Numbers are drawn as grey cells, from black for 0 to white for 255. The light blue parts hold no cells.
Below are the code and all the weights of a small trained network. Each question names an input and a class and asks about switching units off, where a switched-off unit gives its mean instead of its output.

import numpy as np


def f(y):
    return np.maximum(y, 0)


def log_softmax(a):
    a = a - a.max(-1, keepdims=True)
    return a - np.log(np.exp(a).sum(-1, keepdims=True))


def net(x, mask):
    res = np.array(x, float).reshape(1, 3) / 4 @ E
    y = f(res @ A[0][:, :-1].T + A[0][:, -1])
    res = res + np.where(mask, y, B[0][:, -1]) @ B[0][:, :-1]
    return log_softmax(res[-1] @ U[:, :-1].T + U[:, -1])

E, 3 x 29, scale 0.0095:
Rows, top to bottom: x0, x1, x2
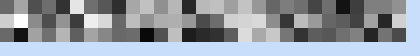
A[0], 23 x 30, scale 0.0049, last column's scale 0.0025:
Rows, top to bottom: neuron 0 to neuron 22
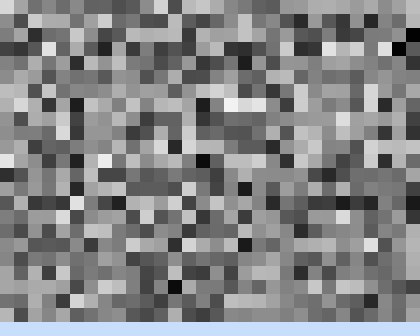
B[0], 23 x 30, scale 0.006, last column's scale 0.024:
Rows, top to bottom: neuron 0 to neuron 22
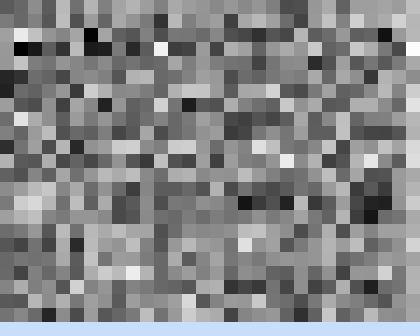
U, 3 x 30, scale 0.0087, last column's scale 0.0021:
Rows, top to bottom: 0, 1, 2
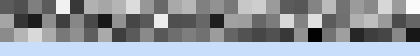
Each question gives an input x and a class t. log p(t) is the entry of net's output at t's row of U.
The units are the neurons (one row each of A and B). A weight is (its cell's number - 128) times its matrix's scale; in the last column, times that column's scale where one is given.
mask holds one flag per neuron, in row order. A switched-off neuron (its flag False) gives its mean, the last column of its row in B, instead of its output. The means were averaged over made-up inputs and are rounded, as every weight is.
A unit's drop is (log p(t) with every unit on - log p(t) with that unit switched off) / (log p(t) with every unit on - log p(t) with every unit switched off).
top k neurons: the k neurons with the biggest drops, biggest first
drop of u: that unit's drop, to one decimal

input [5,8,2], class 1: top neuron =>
(neuron 11)
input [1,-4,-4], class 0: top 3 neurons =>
(neuron 7; neuron 11; neuron 10)
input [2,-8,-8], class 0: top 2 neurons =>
(neuron 10; neuron 17)
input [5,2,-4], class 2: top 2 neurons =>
(neuron 14; neuron 2)
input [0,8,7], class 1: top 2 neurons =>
(neuron 11; neuron 7)
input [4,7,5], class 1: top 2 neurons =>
(neuron 11; neuron 7)
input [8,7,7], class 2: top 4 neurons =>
(neuron 14; neuron 2; neuron 3; neuron 10)
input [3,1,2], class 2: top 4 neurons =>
(neuron 10; neuron 3; neuron 17; neuron 6)
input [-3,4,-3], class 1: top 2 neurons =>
(neuron 7; neuron 11)
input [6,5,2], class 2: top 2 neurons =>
(neuron 14; neuron 3)
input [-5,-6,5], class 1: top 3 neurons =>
(neuron 3; neuron 10; neuron 17)
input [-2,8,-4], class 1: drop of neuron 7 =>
0.1
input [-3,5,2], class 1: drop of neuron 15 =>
0.0
